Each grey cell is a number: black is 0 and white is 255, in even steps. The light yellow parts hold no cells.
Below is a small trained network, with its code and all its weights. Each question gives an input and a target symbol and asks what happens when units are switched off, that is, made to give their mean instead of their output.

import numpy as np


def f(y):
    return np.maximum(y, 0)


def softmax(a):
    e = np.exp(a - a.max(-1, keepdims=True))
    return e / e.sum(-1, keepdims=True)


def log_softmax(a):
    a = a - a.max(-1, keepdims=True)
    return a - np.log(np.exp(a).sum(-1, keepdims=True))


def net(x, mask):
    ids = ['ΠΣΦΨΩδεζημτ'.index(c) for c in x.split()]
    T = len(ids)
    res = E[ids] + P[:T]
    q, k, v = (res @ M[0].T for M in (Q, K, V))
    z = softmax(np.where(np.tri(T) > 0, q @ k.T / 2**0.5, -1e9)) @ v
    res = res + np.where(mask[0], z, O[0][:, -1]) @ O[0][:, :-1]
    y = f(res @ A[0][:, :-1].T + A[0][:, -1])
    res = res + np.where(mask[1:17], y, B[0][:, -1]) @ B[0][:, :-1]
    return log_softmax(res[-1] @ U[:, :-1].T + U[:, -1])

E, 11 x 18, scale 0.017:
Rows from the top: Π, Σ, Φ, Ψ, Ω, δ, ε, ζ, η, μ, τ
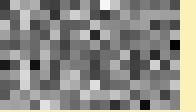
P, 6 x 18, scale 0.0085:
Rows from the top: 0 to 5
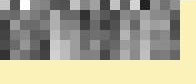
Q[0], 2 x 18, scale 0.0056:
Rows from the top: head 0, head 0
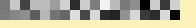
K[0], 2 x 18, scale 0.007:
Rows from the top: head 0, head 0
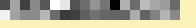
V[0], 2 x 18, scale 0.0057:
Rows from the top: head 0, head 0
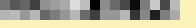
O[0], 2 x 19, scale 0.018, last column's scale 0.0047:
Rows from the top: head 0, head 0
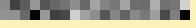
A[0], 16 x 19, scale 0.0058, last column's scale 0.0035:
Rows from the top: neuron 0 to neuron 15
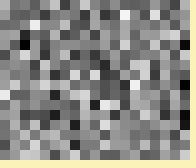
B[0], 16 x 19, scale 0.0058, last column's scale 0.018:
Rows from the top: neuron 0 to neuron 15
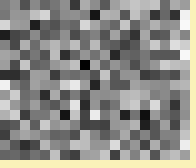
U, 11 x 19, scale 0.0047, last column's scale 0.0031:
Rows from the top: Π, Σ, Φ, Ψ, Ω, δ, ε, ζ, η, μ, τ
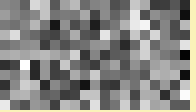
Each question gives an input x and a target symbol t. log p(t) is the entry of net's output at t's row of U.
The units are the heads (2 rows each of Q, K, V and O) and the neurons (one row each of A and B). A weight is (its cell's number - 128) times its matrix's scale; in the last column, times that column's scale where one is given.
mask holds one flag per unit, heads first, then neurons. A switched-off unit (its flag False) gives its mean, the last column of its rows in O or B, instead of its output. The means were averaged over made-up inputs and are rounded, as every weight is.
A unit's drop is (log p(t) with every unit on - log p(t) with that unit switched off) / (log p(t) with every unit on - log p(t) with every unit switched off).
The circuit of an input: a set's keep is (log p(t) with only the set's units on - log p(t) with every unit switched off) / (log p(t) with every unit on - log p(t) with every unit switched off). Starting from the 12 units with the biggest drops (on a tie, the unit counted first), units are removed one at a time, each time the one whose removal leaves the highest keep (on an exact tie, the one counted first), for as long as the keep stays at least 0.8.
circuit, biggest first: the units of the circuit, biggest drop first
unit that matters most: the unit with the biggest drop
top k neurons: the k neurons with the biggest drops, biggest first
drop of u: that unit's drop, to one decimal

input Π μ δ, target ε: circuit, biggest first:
[head 0; neuron 6; neuron 5]
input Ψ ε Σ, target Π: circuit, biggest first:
[head 0; neuron 1; neuron 2]
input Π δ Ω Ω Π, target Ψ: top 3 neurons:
[neuron 10; neuron 4; neuron 13]
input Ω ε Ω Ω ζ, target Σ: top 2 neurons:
[neuron 14; neuron 12]
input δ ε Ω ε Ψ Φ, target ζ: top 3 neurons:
[neuron 6; neuron 1; neuron 11]
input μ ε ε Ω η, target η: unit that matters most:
neuron 14
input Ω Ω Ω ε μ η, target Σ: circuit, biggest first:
[head 0; neuron 14; neuron 12; neuron 5]
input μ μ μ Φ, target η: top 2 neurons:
[neuron 14; neuron 2]
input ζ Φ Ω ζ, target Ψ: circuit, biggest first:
[head 0; neuron 9; neuron 4]
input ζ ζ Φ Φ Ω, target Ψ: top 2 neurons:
[neuron 11; neuron 9]
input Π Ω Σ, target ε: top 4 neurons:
[neuron 6; neuron 5; neuron 7; neuron 2]
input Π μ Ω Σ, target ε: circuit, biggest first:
[head 0; neuron 5]
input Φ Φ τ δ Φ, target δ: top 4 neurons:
[neuron 8; neuron 6; neuron 10; neuron 2]
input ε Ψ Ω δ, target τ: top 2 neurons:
[neuron 2; neuron 4]
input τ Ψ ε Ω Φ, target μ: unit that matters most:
neuron 1
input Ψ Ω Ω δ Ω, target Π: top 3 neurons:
[neuron 1; neuron 7; neuron 2]
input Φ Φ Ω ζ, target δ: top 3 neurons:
[neuron 8; neuron 6; neuron 10]
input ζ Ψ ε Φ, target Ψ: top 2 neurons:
[neuron 11; neuron 9]
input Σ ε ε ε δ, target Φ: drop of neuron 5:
0.3
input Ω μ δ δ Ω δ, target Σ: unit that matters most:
head 0
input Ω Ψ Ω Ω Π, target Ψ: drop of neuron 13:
0.1
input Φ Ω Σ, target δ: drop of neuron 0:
0.0
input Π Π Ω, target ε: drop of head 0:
1.4
